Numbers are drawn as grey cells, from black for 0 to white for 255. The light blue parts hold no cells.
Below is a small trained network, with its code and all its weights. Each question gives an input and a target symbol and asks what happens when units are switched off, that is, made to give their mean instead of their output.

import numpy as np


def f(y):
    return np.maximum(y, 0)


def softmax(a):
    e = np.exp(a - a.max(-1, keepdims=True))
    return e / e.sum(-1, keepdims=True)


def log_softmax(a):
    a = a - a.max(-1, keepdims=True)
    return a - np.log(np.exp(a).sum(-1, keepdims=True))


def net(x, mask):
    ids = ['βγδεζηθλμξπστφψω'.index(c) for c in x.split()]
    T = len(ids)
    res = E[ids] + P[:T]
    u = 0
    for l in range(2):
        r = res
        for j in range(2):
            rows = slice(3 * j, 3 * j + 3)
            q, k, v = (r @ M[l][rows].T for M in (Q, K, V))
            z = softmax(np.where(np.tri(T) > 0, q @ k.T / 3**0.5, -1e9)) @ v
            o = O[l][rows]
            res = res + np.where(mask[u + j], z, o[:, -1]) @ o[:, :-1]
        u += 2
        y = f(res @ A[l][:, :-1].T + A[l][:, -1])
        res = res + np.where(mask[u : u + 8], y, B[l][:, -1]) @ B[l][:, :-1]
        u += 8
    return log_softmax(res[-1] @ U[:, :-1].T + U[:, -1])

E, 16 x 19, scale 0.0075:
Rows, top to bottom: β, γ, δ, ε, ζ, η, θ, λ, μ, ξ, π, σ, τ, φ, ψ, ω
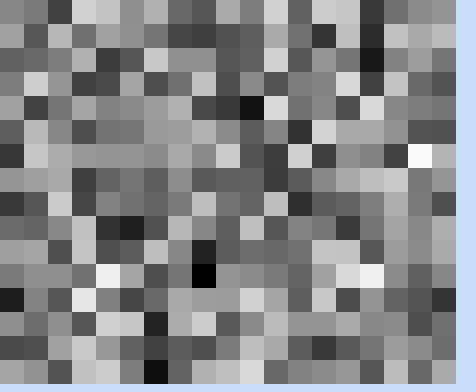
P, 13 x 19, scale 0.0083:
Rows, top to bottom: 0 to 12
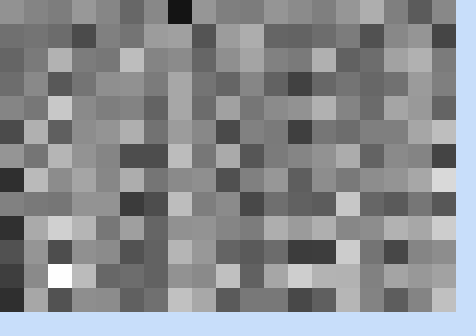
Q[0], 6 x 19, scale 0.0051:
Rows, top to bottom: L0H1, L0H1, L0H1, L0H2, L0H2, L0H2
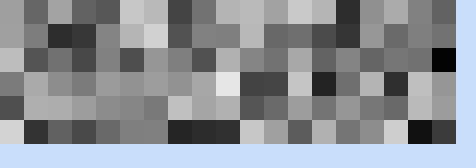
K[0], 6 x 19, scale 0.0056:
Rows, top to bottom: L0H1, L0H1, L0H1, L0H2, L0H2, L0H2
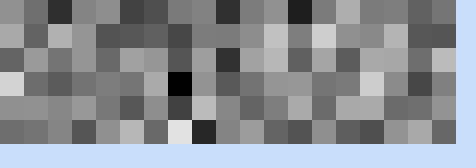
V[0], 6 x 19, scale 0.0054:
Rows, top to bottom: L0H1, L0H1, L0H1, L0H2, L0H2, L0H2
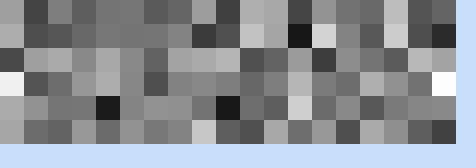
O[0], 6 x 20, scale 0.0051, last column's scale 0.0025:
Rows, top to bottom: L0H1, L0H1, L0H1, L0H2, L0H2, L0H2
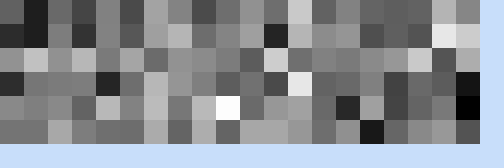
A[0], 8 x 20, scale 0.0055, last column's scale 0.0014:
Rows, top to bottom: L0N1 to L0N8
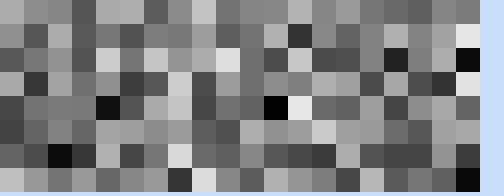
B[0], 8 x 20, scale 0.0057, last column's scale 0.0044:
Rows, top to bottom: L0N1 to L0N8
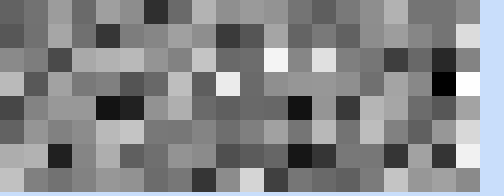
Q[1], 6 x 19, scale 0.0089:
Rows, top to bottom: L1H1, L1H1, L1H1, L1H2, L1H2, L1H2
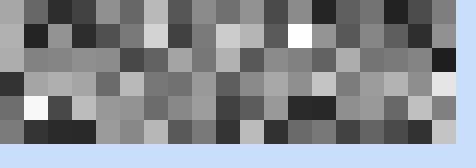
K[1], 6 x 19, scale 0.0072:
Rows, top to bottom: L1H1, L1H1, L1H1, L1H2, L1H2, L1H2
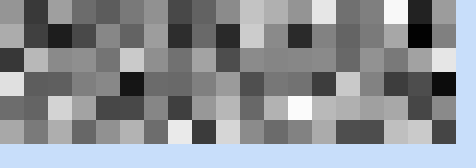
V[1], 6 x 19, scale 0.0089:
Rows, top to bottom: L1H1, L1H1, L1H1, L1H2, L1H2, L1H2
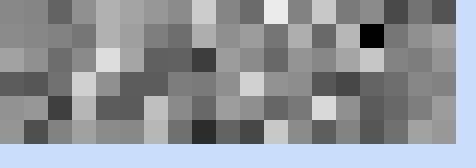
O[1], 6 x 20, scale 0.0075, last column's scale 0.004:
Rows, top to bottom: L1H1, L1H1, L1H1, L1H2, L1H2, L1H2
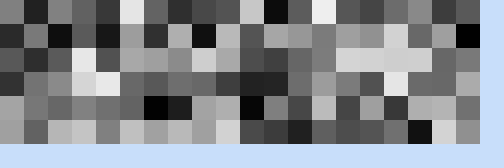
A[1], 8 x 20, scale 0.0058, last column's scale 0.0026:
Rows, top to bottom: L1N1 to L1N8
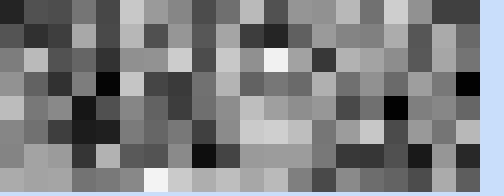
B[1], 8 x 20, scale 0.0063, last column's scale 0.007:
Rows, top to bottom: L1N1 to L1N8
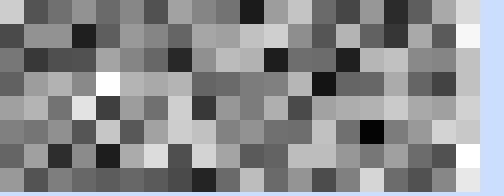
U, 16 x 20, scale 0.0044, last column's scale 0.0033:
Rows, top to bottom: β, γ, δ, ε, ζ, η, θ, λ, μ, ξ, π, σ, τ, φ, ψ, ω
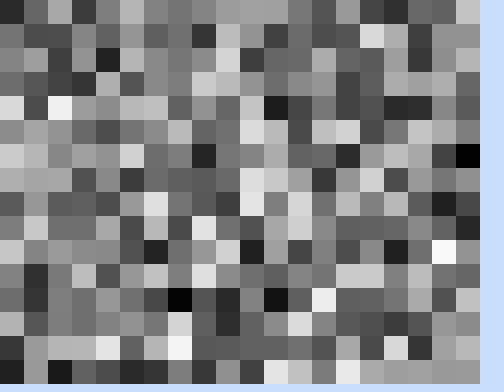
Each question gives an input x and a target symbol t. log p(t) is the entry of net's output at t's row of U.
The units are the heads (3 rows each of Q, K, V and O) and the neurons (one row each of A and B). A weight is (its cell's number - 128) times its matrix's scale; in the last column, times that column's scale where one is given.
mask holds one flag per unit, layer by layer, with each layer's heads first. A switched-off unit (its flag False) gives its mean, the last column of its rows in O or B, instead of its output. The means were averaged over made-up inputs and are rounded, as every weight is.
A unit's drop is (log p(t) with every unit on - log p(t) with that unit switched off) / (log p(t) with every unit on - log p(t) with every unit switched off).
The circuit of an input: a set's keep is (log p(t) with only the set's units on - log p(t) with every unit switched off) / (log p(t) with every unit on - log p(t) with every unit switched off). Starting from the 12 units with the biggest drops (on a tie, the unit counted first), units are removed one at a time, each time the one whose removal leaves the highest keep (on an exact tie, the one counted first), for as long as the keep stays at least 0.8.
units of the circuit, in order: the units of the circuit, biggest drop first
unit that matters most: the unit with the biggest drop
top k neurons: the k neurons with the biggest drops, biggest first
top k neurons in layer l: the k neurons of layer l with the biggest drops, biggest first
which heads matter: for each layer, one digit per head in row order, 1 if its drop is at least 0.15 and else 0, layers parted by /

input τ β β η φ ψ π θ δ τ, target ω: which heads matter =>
11 / 11
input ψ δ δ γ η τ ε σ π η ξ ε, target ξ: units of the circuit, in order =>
L0N7, L1H1, L1N7, L0N5
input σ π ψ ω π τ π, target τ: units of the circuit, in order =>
L1H2, L1H1, L0N4
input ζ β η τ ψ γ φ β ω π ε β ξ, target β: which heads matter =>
00 / 11
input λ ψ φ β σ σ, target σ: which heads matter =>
00 / 10
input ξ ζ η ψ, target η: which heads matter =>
10 / 01
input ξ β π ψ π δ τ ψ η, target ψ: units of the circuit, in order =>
L1H2, L0N4, L0N7, L0H1
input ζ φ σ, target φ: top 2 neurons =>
L1N1, L0N7
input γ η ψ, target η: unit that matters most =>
L0H1
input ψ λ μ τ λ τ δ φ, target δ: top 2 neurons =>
L1N7, L0N4
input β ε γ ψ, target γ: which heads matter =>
10 / 11
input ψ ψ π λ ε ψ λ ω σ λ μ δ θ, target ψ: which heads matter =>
11 / 01
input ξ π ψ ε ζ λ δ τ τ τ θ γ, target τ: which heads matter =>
11 / 11
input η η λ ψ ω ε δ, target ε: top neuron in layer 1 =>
L1N3
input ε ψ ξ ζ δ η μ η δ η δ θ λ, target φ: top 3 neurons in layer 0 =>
L0N3, L0N1, L0N2
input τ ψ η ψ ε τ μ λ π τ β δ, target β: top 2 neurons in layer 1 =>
L1N2, L1N4
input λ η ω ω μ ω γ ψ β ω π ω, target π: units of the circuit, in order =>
L1H2, L0N7
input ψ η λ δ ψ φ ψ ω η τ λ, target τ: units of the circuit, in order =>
L1H1, L1H2
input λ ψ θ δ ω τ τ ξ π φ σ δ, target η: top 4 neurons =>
L0N3, L0N5, L1N5, L1N6
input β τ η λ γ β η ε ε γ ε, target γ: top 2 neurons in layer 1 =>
L1N3, L1N8
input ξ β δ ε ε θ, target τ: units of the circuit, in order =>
L0H2, L0N3, L1H1
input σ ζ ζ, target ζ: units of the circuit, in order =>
L1H1
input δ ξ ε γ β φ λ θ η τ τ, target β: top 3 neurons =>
L1N2, L0N3, L1N4
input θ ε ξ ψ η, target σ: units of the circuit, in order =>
L1H1, L0H1, L0N8
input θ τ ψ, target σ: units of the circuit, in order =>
L0H1, L1H1, L0N8
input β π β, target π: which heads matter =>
10 / 11
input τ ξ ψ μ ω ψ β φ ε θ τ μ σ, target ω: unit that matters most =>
L0H1
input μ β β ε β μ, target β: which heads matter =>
10 / 11
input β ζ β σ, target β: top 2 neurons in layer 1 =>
L1N2, L1N4
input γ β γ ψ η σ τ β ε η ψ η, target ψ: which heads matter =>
00 / 01
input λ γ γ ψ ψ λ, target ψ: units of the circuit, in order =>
L0N4, L1H2, L0H1
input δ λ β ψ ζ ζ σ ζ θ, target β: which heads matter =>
11 / 11
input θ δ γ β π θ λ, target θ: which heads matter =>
10 / 00
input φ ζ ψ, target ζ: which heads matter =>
10 / 11
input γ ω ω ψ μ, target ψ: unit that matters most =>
L1H2
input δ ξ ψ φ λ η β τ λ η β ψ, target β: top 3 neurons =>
L1N2, L0N7, L1N4
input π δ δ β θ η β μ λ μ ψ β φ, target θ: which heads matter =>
11 / 11
